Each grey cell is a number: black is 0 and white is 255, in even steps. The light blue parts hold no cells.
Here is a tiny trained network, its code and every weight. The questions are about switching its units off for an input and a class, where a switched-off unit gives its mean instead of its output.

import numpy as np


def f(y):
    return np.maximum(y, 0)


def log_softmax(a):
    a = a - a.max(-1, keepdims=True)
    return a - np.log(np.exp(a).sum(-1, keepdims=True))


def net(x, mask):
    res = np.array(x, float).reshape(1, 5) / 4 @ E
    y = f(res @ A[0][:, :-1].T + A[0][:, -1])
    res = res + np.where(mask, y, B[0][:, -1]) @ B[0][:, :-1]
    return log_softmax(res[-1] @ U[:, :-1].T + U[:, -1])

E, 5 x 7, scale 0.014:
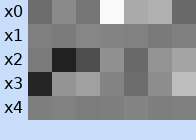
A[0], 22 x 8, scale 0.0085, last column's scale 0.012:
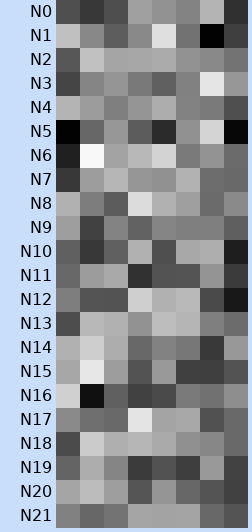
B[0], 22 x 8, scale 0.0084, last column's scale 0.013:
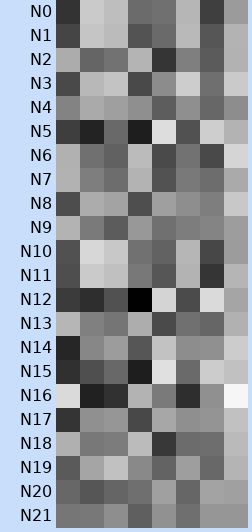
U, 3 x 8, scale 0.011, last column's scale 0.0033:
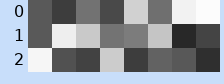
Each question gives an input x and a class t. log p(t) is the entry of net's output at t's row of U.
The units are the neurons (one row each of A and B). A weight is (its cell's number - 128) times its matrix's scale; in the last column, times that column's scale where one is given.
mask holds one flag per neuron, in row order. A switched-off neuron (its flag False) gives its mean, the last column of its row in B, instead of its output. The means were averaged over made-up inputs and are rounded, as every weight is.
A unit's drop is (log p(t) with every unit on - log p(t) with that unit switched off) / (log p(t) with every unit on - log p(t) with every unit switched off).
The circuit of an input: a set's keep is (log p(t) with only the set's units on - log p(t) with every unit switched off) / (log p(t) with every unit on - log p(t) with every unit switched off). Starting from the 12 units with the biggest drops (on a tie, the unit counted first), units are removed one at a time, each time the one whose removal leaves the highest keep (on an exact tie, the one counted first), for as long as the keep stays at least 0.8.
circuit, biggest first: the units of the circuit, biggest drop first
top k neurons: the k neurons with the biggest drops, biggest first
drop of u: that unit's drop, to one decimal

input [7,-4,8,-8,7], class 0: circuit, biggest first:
[N12]
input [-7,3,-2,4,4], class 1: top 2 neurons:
[N11 N19]
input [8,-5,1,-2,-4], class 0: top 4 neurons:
[N12 N11 N3 N19]
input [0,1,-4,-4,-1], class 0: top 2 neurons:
[N15 N11]
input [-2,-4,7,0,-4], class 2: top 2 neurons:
[N15 N16]
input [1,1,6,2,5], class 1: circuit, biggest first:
[N10 N0]
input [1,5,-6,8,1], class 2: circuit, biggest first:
[N6 N18]
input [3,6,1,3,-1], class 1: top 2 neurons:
[N16 N3]
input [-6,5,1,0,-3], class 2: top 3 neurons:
[N16 N15 N5]
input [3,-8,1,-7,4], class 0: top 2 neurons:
[N12 N11]
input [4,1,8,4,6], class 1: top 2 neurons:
[N10 N0]
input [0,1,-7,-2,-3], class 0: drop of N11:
0.2
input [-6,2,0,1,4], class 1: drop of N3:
0.1
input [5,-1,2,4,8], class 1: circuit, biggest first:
[N16]
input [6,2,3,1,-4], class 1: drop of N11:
-0.1
